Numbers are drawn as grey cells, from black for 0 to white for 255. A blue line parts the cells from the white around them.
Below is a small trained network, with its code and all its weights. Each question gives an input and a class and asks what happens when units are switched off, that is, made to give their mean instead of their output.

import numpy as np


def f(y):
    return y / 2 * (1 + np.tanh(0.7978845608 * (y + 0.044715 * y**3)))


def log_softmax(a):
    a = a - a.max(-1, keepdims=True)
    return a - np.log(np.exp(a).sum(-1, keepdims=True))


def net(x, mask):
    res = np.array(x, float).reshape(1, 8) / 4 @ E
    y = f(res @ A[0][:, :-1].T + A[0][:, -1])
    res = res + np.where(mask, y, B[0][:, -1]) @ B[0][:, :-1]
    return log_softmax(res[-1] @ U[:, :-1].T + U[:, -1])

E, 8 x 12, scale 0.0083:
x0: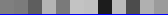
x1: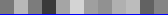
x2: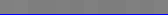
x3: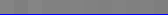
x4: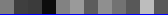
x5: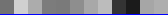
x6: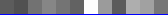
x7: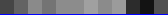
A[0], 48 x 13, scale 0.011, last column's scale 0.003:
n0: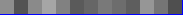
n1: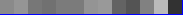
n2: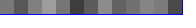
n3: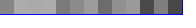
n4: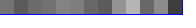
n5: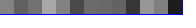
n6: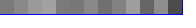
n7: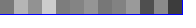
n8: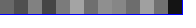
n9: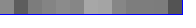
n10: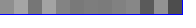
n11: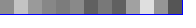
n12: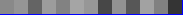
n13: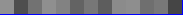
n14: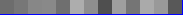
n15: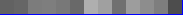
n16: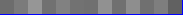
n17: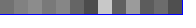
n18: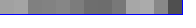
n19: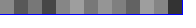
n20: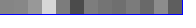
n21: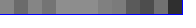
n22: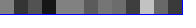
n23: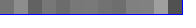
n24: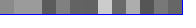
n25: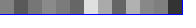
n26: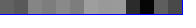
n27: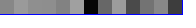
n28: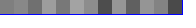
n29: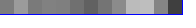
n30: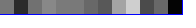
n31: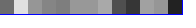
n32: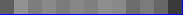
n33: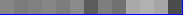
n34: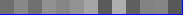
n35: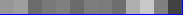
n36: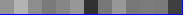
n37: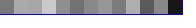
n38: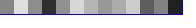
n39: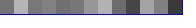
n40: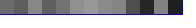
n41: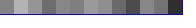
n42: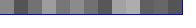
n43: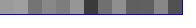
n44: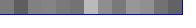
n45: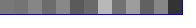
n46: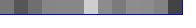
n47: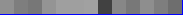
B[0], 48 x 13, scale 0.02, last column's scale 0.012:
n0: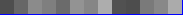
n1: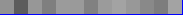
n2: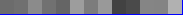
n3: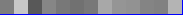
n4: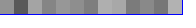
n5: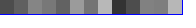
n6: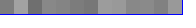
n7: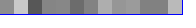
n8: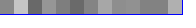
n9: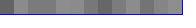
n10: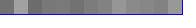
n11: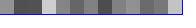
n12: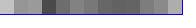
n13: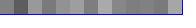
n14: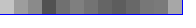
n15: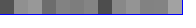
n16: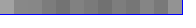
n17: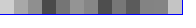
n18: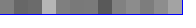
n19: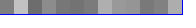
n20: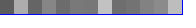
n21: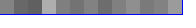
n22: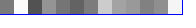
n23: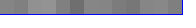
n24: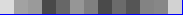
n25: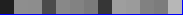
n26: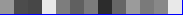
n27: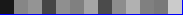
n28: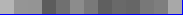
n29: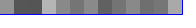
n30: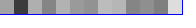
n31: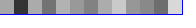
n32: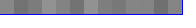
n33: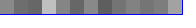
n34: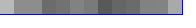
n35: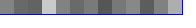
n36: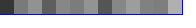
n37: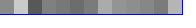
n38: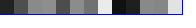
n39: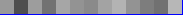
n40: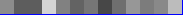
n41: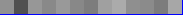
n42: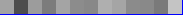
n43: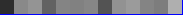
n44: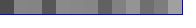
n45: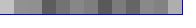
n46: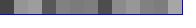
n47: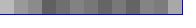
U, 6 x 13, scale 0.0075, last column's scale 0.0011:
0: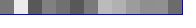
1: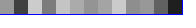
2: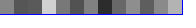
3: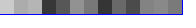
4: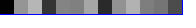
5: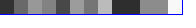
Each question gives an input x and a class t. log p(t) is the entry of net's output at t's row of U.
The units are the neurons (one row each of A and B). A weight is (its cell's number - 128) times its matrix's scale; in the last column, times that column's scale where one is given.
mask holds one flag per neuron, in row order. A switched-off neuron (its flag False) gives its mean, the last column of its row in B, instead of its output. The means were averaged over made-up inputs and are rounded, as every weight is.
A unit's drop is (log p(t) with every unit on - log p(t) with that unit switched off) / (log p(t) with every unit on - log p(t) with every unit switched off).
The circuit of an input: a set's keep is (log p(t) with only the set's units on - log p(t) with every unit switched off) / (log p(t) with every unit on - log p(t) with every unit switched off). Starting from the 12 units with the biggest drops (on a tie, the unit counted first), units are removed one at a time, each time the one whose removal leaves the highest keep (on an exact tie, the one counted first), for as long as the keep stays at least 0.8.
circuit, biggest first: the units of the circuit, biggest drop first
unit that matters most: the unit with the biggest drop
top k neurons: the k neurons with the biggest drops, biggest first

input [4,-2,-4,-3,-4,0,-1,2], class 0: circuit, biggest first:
[n7]
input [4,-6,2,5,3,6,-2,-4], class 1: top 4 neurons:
[n31, n38, n39, n1]
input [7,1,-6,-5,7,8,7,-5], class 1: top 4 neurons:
[n31, n39, n1, n41]
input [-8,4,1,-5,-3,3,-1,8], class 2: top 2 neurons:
[n26, n40]
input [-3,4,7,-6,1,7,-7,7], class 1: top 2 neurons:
[n31, n41]
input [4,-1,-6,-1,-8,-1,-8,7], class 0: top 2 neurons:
[n7, n3]
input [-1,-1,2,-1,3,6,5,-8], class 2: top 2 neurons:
[n11, n35]
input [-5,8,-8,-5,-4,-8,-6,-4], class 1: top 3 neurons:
[n30, n42, n4]
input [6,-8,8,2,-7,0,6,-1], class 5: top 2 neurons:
[n5, n22]
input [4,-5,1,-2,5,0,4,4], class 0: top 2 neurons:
[n22, n38]
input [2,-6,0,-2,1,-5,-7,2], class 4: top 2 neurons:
[n27, n38]
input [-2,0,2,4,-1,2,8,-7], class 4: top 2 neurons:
[n25, n26]
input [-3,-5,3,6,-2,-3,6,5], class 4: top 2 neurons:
[n25, n38]
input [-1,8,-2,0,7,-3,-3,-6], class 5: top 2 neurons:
[n38, n7]
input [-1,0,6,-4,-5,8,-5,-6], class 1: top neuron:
[n31]
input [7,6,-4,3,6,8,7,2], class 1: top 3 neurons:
[n31, n39, n41]
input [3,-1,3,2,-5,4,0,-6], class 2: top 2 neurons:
[n11, n22]
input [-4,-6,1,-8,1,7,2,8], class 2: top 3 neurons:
[n26, n40, n30]
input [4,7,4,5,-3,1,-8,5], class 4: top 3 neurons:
[n27, n43, n36]
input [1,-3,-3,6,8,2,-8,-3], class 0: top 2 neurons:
[n22, n19]
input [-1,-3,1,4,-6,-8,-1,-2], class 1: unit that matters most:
n30
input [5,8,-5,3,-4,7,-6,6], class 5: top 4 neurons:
[n38, n30, n42, n4]
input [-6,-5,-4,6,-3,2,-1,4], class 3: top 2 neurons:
[n38, n17]
